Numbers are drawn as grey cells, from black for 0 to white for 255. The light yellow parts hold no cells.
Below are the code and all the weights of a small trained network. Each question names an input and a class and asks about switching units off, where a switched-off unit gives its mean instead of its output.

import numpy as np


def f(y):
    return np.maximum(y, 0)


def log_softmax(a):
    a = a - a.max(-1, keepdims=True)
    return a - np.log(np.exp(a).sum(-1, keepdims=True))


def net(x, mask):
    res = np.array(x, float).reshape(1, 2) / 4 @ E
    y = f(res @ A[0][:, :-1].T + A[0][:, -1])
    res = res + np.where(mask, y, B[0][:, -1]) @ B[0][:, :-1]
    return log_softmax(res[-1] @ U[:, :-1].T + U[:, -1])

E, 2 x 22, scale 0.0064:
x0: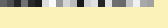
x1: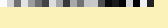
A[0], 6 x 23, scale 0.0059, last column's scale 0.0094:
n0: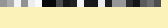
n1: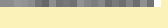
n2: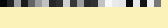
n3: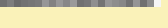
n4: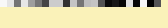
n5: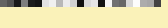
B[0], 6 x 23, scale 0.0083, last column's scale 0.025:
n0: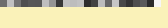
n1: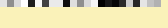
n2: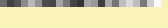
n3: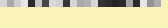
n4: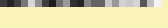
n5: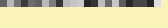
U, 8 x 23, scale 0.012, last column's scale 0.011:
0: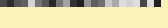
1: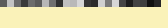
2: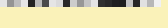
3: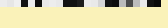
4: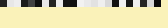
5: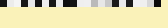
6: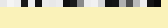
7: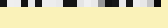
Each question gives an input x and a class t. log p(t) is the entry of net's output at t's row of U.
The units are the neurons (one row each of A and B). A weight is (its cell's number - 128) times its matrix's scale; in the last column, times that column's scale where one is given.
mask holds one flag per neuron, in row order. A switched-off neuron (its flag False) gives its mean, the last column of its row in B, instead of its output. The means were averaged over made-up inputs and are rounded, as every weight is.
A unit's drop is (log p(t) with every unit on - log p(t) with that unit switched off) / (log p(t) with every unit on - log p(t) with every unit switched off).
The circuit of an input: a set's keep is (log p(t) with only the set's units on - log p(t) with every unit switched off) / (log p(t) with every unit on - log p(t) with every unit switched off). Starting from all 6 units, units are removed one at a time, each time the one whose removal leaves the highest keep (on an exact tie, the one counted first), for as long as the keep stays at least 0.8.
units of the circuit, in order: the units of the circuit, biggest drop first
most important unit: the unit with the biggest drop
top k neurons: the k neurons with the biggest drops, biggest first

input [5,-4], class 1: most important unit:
n5
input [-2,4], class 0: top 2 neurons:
[n4 n3]
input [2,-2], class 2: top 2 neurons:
[n4 n0]
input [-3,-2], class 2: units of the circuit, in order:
[n5 n4]
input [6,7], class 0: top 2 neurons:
[n4 n0]
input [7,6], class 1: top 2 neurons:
[n5 n2]
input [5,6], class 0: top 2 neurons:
[n4 n0]
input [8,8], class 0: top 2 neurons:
[n4 n0]
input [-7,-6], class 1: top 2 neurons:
[n0 n4]
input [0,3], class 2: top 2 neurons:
[n2 n1]
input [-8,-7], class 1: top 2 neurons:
[n0 n4]
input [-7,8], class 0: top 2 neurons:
[n4 n5]
